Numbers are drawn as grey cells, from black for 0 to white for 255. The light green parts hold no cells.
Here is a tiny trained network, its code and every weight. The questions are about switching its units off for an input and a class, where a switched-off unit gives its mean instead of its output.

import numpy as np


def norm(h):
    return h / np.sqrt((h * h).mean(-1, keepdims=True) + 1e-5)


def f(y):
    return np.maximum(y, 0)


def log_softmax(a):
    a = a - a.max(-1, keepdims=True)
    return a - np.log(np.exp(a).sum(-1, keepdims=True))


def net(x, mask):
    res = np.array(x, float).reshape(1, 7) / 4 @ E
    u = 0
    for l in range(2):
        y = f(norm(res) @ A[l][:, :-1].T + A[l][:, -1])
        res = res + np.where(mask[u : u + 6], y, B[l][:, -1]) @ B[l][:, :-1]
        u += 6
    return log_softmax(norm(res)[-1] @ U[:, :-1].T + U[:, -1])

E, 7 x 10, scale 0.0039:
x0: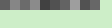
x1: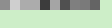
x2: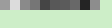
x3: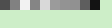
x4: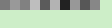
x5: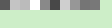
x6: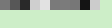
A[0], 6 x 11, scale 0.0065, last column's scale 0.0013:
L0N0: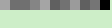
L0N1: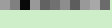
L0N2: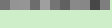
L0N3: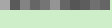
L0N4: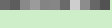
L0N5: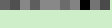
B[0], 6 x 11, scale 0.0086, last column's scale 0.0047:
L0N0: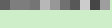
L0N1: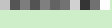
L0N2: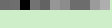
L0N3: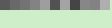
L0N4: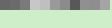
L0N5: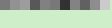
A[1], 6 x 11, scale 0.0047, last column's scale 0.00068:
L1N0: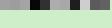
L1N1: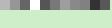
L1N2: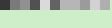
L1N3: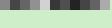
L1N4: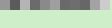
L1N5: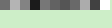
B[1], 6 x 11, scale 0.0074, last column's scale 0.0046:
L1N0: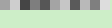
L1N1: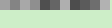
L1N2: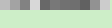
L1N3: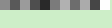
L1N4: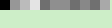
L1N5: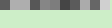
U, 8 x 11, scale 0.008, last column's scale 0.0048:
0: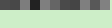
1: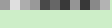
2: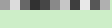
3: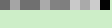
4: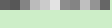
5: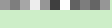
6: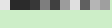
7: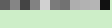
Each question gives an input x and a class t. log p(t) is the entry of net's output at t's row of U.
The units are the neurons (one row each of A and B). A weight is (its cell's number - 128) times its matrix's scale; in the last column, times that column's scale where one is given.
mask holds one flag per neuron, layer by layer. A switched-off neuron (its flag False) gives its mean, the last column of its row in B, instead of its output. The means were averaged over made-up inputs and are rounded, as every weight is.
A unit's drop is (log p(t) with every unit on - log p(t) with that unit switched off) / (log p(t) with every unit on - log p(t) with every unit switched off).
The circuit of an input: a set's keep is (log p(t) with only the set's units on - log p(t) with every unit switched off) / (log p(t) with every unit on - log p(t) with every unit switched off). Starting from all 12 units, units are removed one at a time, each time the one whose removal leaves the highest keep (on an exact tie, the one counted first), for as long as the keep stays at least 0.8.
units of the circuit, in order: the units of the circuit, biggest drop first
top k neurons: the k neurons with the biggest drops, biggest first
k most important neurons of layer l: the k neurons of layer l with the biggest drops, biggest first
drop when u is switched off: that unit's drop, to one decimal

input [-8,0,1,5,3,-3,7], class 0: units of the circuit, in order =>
[L0N5, L1N3]
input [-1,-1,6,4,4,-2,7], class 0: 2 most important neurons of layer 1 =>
[L1N3, L1N2]
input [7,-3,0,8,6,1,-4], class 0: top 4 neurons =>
[L0N2, L0N5, L1N2, L1N0]
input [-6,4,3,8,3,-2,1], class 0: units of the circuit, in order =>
[L0N2, L1N0, L1N2]
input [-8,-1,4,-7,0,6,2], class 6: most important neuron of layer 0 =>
[L0N1]
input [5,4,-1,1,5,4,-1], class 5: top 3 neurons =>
[L1N1, L0N5, L0N4]
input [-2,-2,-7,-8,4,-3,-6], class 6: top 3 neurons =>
[L0N1, L1N3, L0N0]
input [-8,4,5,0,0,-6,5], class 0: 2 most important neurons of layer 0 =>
[L0N3, L0N5]
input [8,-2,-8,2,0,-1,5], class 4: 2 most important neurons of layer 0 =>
[L0N4, L0N1]
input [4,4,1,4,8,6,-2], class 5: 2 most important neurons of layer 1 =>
[L1N1, L1N5]
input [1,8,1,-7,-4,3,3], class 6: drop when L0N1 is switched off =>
0.5
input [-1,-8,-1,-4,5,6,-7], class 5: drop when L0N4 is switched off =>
0.1
